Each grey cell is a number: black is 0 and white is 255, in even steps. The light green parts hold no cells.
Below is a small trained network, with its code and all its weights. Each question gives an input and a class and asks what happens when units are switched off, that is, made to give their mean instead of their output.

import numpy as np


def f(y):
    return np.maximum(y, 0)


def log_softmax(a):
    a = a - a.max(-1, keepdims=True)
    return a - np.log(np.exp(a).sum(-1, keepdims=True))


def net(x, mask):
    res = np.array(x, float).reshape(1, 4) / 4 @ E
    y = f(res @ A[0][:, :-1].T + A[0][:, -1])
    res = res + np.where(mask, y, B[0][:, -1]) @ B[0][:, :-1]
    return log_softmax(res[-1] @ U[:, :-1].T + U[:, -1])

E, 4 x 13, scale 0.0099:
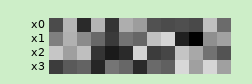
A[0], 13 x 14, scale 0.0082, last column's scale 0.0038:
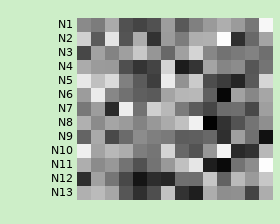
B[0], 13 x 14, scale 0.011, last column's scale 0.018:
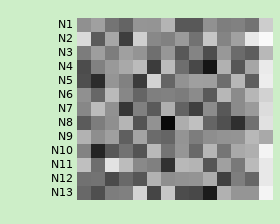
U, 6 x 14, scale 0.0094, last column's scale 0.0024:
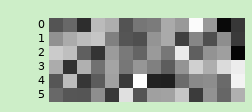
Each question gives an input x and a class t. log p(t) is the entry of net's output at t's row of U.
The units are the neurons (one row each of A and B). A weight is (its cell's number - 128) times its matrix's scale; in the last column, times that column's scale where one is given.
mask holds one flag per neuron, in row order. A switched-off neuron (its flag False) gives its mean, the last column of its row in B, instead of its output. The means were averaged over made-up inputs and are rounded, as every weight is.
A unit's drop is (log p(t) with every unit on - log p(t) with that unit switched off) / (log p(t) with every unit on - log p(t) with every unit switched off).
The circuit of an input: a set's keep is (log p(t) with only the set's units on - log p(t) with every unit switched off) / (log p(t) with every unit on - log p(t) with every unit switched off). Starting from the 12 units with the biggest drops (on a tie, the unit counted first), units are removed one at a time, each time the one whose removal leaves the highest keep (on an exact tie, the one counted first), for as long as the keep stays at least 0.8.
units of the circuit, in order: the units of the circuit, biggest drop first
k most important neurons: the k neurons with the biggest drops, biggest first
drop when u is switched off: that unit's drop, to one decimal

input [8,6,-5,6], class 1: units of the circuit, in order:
[N10, N2]
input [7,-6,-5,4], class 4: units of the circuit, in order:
[N2, N11]
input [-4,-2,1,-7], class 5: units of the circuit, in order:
[N5, N13]
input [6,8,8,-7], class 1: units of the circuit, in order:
[N8]
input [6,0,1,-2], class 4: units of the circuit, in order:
[N2, N7]
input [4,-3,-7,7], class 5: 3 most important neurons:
[N13, N4, N2]
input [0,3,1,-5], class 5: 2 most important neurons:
[N5, N4]
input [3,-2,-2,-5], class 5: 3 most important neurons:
[N4, N13, N2]
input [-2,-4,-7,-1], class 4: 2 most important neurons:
[N11, N8]
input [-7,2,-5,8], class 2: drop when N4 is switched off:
0.1
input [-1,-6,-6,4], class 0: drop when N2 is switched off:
0.3
